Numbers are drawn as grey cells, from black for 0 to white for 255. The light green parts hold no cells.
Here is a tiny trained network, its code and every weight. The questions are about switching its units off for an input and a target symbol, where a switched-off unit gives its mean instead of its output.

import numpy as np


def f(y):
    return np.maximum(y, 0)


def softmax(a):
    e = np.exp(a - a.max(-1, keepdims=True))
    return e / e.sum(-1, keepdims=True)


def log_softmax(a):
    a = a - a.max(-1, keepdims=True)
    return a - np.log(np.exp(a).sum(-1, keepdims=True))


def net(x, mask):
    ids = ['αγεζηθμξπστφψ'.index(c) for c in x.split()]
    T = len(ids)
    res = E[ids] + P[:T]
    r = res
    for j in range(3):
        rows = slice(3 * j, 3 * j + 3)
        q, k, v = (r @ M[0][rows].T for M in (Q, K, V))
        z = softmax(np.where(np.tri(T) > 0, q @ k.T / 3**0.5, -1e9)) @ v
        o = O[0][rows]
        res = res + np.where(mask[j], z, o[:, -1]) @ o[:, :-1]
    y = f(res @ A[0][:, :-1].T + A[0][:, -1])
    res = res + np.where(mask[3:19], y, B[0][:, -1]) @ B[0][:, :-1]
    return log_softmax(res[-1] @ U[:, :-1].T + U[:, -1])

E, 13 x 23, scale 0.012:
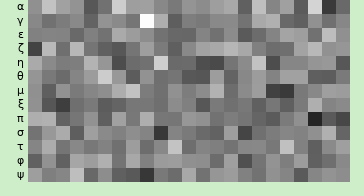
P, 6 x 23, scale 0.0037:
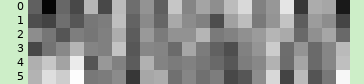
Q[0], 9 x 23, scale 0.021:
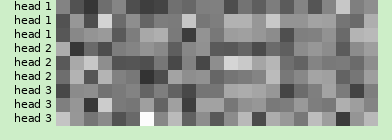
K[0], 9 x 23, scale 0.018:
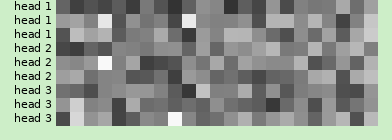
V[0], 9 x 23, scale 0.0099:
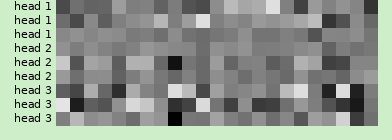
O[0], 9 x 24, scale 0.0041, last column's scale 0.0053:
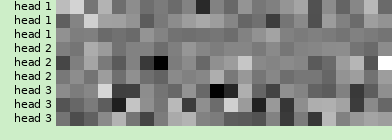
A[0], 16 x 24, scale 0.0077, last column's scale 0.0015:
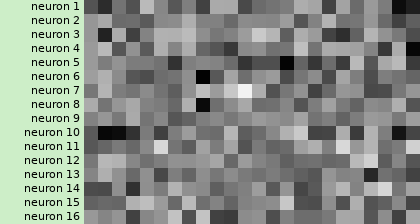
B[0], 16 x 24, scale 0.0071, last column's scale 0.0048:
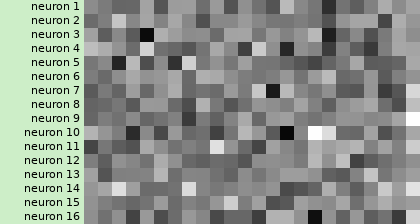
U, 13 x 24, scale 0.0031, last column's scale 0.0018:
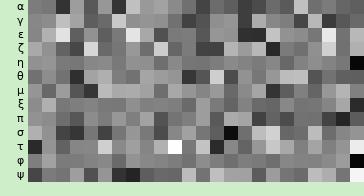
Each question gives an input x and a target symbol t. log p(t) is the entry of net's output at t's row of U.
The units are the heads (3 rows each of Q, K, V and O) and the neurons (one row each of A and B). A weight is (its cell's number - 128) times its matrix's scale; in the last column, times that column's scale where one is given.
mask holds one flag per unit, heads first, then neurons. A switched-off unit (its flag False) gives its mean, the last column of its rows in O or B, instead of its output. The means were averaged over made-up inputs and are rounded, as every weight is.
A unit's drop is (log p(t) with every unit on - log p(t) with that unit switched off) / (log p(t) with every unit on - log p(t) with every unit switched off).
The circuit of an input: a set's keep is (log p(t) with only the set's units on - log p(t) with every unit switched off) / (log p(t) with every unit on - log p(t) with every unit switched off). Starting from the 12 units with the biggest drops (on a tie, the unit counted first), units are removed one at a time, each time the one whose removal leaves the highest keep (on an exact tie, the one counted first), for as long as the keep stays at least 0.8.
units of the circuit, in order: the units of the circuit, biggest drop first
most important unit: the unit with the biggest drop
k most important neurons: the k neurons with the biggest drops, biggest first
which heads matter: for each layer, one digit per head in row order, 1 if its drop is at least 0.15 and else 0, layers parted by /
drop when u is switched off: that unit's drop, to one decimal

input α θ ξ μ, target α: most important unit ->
head 3
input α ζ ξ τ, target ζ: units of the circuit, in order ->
(head 3; neuron 1)
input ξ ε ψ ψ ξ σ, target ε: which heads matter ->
100
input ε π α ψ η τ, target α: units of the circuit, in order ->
(head 3; neuron 5)
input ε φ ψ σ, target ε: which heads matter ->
000
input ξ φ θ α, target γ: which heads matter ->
001
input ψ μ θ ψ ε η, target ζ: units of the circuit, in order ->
(head 1; neuron 1; head 3)
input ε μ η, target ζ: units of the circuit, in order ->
(neuron 1; head 3)
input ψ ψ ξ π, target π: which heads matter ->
001
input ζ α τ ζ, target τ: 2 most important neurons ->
(neuron 7; neuron 15)
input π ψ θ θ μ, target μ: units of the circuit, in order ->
(neuron 3; head 3)
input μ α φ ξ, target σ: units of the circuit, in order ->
(neuron 10; head 1)
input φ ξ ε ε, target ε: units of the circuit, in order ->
(neuron 14; head 3; neuron 16)
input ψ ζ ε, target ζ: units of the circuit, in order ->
(head 3)
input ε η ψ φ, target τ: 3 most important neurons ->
(neuron 15; neuron 7; neuron 16)
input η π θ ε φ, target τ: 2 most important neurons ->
(neuron 7; neuron 15)
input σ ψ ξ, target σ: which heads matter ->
000
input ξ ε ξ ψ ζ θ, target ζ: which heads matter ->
001
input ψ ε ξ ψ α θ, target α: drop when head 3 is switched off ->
0.9
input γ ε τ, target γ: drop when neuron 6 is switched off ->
0.1
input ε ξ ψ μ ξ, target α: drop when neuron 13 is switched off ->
0.0
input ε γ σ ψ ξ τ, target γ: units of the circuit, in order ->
(head 3)
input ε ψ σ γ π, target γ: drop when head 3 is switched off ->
1.0
